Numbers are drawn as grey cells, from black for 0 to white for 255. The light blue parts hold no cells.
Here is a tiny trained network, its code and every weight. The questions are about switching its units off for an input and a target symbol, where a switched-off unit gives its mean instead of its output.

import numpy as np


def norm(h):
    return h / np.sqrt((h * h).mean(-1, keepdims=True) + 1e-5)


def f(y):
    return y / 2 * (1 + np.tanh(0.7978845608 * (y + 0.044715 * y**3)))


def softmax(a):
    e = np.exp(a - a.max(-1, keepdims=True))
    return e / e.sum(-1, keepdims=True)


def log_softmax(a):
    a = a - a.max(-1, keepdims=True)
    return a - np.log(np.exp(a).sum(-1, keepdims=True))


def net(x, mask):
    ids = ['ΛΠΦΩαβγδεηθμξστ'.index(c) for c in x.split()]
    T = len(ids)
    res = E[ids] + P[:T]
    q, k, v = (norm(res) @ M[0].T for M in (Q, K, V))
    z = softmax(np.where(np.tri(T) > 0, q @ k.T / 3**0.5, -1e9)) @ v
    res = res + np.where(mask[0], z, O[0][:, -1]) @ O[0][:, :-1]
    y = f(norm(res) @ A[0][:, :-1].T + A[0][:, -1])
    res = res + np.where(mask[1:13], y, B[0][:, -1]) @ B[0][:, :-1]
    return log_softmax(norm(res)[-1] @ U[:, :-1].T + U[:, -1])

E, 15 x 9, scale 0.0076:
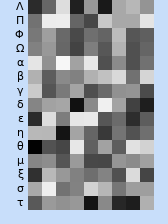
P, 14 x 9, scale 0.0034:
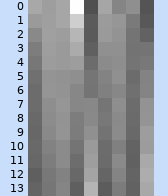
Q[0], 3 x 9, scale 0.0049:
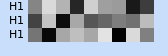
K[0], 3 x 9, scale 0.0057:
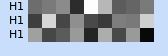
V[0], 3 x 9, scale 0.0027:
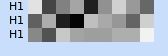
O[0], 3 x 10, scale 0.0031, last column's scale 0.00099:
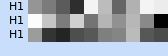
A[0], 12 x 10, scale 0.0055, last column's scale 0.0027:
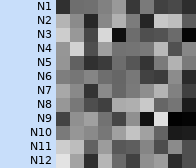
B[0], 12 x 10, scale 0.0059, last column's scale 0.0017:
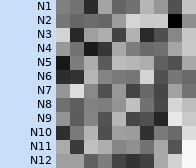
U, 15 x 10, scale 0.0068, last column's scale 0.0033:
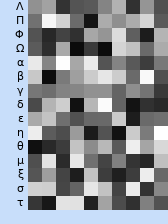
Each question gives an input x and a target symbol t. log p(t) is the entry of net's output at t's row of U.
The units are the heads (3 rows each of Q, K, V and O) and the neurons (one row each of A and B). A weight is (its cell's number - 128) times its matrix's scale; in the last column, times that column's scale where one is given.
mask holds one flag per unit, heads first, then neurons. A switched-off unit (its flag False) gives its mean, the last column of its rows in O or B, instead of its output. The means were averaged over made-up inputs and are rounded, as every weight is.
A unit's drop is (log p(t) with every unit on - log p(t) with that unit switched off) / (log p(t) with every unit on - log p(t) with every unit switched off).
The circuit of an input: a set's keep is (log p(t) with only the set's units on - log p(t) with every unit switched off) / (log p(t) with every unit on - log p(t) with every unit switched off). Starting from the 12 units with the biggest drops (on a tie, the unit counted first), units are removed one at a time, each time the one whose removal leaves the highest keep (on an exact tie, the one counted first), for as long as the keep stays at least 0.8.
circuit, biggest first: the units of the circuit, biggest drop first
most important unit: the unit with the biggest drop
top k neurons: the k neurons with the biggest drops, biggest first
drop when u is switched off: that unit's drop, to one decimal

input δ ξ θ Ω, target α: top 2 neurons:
N11, N10
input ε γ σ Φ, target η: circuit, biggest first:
H1, N12, N11
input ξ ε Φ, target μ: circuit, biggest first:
H1, N1
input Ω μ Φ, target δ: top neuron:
N10
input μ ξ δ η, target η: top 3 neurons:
N12, N3, N11
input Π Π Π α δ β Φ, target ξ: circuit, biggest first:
H1, N8, N12
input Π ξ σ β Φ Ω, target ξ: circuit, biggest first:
H1, N8, N12
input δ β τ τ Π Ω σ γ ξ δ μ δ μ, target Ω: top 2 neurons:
N5, N2
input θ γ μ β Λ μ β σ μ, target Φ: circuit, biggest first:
H1, N5, N2
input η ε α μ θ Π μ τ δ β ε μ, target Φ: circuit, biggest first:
N5, H1, N2
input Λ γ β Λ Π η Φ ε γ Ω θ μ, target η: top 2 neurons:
N3, N11
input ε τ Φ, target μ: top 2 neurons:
N1, N5
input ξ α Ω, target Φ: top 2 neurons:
N1, N8
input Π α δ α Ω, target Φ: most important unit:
N1
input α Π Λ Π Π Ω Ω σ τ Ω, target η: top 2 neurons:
N12, N11
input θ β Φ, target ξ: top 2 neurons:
N8, N12
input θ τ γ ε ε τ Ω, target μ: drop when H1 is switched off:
0.7
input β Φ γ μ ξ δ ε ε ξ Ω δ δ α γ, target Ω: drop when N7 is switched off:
0.0
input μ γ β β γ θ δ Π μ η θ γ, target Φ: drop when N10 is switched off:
0.1
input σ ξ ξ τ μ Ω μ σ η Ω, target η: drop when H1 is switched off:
1.3
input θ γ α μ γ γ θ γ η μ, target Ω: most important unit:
H1
